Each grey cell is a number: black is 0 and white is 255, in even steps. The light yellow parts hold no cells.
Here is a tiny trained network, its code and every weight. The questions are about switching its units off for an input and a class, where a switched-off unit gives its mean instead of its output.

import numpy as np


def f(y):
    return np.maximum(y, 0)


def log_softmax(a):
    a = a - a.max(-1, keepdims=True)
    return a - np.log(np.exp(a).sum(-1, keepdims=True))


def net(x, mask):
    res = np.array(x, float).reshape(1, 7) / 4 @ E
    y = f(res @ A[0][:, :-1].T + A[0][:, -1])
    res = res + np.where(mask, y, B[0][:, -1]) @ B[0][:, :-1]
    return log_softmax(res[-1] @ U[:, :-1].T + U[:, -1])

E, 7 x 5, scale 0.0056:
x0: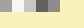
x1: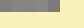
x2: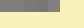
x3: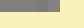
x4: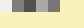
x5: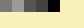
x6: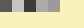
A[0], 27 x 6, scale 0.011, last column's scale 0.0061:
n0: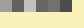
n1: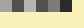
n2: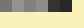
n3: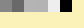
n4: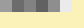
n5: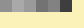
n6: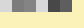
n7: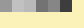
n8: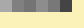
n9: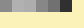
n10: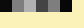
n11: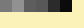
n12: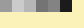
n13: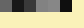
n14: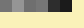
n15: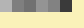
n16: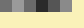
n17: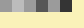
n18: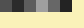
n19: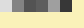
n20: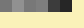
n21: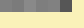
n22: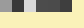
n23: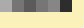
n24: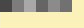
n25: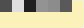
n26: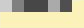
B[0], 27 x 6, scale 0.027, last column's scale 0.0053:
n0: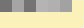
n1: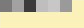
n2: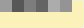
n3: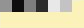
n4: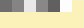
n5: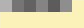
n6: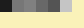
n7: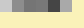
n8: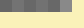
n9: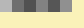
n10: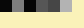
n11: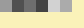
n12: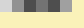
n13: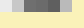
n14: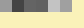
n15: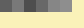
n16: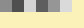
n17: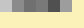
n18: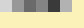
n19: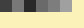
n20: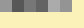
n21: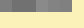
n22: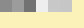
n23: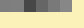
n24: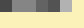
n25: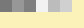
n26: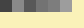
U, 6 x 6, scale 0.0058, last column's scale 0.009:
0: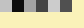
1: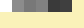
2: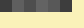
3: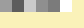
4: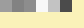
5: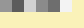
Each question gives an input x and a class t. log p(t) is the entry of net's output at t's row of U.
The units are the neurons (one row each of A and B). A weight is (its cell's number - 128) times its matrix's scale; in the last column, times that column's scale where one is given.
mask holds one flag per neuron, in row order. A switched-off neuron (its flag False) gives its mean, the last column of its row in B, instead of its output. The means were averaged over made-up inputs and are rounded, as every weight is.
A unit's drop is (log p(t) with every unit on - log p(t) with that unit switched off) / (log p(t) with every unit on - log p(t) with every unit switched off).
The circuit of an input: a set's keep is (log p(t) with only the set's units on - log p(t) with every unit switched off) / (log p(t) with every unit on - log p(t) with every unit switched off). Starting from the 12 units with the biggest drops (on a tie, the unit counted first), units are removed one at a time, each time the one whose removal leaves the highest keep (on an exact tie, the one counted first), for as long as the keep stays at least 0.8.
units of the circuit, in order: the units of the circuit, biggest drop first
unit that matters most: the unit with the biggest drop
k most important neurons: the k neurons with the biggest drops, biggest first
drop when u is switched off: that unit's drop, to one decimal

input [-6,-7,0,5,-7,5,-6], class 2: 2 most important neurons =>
[n10; n24]
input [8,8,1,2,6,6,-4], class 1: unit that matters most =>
n12
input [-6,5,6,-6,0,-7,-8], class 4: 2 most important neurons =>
[n22; n1]
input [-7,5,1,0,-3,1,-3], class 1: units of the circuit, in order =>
[n13; n18]
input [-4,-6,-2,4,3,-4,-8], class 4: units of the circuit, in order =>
[n22; n1]
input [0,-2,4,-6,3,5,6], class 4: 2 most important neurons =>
[n25; n3]
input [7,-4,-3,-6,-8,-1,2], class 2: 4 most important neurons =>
[n10; n24; n13; n18]
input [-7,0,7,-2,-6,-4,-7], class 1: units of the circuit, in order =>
[n13; n18]
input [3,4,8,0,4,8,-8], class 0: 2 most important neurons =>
[n11; n16]
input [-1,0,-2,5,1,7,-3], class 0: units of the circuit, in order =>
[n11; n14]
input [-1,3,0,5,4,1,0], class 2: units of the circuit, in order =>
[n16; n6]
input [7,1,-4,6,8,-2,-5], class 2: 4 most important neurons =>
[n6; n19; n26; n13]
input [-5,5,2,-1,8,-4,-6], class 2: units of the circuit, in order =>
[n6; n19]
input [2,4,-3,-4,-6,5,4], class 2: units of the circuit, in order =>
[n10]
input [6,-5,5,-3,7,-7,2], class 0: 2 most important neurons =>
[n3; n10]
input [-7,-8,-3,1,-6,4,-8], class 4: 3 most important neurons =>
[n22; n1; n0]
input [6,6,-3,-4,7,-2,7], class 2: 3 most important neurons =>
[n6; n19; n22]
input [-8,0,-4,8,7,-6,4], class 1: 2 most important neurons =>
[n13; n18]
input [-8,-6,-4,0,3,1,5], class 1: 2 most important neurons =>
[n13; n18]
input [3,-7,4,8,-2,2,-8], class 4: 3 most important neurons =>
[n22; n1; n0]
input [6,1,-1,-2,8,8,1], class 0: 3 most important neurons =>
[n11; n16; n14]
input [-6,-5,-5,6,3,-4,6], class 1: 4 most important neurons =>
[n13; n18; n22; n16]
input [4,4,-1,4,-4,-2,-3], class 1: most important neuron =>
[n7]
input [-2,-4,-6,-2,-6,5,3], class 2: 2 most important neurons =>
[n10; n3]
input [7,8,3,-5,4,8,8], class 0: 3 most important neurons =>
[n11; n16; n14]
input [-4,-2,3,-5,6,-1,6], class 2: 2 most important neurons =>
[n6; n22]
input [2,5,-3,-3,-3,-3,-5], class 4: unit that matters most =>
n22
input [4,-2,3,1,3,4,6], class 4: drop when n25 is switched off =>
1.4
